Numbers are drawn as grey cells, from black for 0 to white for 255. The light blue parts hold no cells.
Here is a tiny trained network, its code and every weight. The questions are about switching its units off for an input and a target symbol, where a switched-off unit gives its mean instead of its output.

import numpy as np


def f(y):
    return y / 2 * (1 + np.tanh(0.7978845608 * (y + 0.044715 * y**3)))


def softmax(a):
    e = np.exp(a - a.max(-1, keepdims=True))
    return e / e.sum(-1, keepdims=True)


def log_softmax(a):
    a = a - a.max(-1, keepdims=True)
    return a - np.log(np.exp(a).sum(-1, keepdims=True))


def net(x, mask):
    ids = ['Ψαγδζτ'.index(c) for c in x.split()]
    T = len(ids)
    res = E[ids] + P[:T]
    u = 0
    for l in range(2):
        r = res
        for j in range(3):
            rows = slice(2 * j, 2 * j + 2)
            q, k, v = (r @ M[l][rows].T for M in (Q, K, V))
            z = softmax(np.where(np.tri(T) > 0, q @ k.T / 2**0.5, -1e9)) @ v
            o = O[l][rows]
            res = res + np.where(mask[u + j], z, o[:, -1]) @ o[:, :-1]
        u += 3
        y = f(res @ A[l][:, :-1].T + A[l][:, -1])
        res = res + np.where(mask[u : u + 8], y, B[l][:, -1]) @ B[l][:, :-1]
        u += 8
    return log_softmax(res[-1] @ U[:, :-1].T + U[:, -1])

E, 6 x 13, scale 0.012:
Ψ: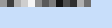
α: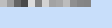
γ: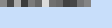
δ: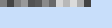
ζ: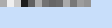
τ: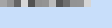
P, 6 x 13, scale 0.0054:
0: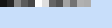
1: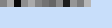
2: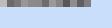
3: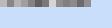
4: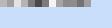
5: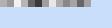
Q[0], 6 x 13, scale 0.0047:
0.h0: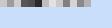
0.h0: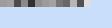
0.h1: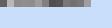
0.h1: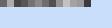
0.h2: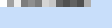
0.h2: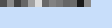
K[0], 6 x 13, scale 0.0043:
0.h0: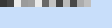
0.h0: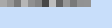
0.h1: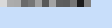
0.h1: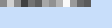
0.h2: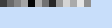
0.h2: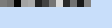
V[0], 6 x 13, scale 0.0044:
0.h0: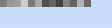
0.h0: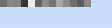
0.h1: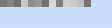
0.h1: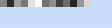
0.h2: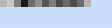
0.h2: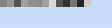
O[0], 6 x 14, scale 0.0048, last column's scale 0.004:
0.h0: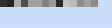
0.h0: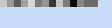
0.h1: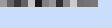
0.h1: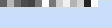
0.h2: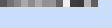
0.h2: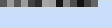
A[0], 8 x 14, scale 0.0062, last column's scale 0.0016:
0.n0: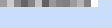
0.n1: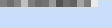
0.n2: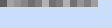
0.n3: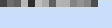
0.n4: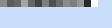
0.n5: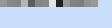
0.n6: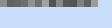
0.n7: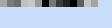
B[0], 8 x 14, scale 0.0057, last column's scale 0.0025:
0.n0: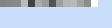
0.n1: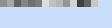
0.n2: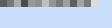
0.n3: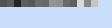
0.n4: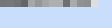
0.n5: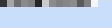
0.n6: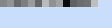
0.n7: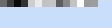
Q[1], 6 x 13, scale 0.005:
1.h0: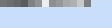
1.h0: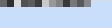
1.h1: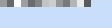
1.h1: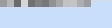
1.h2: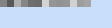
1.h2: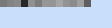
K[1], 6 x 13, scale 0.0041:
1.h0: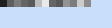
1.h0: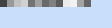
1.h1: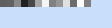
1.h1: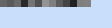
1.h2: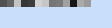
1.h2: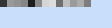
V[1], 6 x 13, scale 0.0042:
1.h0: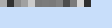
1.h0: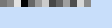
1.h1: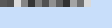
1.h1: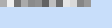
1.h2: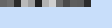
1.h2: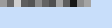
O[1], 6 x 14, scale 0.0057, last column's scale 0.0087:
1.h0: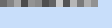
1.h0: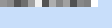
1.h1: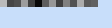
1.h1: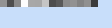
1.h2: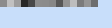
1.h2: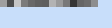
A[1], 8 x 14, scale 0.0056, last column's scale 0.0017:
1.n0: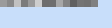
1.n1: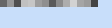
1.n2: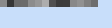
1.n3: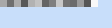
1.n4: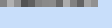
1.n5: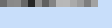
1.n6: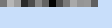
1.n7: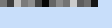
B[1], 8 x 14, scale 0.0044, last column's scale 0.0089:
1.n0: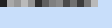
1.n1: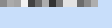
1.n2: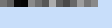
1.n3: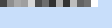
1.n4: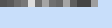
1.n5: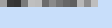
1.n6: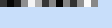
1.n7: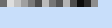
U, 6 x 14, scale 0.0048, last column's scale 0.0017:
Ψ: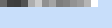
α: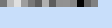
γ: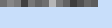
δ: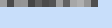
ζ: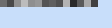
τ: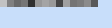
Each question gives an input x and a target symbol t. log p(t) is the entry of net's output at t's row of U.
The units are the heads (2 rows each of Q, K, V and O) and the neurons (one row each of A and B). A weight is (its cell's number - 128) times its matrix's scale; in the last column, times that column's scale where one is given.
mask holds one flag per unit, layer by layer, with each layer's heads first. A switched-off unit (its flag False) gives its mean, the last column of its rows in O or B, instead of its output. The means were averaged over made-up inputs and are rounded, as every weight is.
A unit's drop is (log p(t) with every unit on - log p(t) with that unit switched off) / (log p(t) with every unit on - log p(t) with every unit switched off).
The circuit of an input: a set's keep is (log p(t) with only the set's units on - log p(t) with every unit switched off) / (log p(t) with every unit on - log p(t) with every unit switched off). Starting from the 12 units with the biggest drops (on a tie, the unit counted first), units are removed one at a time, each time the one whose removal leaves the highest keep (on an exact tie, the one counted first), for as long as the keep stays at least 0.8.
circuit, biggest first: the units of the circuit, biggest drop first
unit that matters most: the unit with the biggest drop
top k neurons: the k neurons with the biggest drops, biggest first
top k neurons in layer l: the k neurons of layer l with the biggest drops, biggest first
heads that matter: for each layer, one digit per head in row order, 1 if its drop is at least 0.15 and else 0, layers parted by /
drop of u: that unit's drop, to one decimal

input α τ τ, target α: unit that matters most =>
0.n5
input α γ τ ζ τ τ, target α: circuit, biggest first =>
[0.n5, 1.h0, 0.h2]
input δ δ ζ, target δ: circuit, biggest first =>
[0.h2, 0.n0, 0.h1, 1.h0]
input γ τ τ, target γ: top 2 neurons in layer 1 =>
[1.n1, 1.n4]
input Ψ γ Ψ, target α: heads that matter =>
010 / 010
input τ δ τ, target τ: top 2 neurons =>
[1.n3, 1.n0]
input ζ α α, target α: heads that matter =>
100 / 010
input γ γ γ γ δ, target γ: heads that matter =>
010 / 011
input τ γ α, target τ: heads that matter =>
101 / 101
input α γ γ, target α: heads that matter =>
110 / 010
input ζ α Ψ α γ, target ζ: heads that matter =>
001 / 111
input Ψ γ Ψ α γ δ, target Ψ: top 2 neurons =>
[1.n5, 0.n3]
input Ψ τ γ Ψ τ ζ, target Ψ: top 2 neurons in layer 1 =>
[1.n6, 1.n5]
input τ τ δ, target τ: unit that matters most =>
1.n3
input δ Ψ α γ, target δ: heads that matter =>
001 / 100
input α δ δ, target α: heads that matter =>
110 / 110
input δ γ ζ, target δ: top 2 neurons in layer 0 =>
[0.n0, 0.n5]
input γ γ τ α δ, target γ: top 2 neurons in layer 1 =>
[1.n1, 1.n7]
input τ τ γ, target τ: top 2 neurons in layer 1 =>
[1.n3, 1.n0]
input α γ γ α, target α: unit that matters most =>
0.h0
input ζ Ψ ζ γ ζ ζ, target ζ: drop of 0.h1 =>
0.1
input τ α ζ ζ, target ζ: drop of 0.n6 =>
0.1
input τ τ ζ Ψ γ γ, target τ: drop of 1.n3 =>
0.4
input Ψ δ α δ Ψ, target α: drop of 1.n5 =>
0.2
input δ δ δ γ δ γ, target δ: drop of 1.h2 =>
0.0
